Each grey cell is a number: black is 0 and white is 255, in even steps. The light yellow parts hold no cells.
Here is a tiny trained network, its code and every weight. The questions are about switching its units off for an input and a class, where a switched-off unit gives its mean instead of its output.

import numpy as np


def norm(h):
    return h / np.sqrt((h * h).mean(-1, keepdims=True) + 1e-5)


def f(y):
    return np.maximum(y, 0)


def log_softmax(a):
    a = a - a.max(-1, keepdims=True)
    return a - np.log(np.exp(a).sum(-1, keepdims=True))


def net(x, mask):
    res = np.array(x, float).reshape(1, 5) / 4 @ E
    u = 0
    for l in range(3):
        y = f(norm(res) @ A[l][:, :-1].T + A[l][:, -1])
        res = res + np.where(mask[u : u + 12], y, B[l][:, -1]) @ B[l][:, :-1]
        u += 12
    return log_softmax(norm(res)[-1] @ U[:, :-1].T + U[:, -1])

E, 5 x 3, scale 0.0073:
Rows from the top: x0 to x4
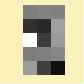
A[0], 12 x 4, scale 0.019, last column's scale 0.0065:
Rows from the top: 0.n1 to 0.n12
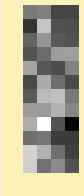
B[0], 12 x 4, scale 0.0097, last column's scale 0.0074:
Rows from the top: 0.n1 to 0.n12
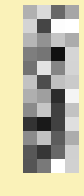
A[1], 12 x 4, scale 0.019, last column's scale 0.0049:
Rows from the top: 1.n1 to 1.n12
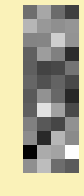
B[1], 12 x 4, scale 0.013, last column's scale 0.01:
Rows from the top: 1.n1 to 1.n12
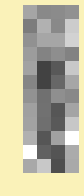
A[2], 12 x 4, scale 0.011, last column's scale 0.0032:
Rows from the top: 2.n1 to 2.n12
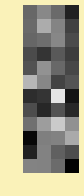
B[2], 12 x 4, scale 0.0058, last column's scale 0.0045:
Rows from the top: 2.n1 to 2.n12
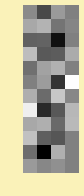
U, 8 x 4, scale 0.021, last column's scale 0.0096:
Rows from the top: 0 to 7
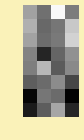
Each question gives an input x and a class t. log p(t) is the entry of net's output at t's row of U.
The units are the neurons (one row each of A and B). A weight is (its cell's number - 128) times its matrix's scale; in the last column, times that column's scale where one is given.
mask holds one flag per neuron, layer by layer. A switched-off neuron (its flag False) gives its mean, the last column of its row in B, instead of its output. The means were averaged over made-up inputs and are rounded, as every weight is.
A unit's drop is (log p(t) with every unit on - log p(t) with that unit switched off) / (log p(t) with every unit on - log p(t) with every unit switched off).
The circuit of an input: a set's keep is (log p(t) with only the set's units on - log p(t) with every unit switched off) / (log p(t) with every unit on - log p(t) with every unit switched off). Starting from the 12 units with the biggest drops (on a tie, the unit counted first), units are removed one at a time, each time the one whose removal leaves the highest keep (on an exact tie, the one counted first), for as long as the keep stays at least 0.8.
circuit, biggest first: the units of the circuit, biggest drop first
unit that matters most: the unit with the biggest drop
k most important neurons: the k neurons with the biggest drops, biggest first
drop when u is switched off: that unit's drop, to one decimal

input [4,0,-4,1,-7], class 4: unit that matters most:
0.n7
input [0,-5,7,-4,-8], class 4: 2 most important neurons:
[0.n8; 0.n2]
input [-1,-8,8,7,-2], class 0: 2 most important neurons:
[0.n12; 0.n4]
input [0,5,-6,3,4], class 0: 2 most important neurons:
[0.n2; 0.n9]
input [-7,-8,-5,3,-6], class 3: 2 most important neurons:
[0.n9; 0.n5]
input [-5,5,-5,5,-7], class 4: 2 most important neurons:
[0.n7; 0.n9]
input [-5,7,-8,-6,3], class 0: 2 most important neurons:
[0.n2; 0.n9]
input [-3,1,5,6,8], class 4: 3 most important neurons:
[0.n5; 0.n2; 1.n10]
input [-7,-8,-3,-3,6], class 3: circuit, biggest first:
[0.n9; 0.n11]
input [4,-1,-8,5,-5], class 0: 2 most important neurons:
[0.n2; 0.n6]
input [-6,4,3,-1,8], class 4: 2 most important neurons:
[0.n5; 0.n9]
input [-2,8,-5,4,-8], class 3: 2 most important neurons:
[0.n4; 0.n5]
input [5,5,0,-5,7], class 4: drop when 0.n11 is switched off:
0.1
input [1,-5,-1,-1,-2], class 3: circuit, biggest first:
[0.n9]
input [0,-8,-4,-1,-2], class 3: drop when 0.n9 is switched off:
1.4
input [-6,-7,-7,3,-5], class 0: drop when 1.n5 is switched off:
0.2
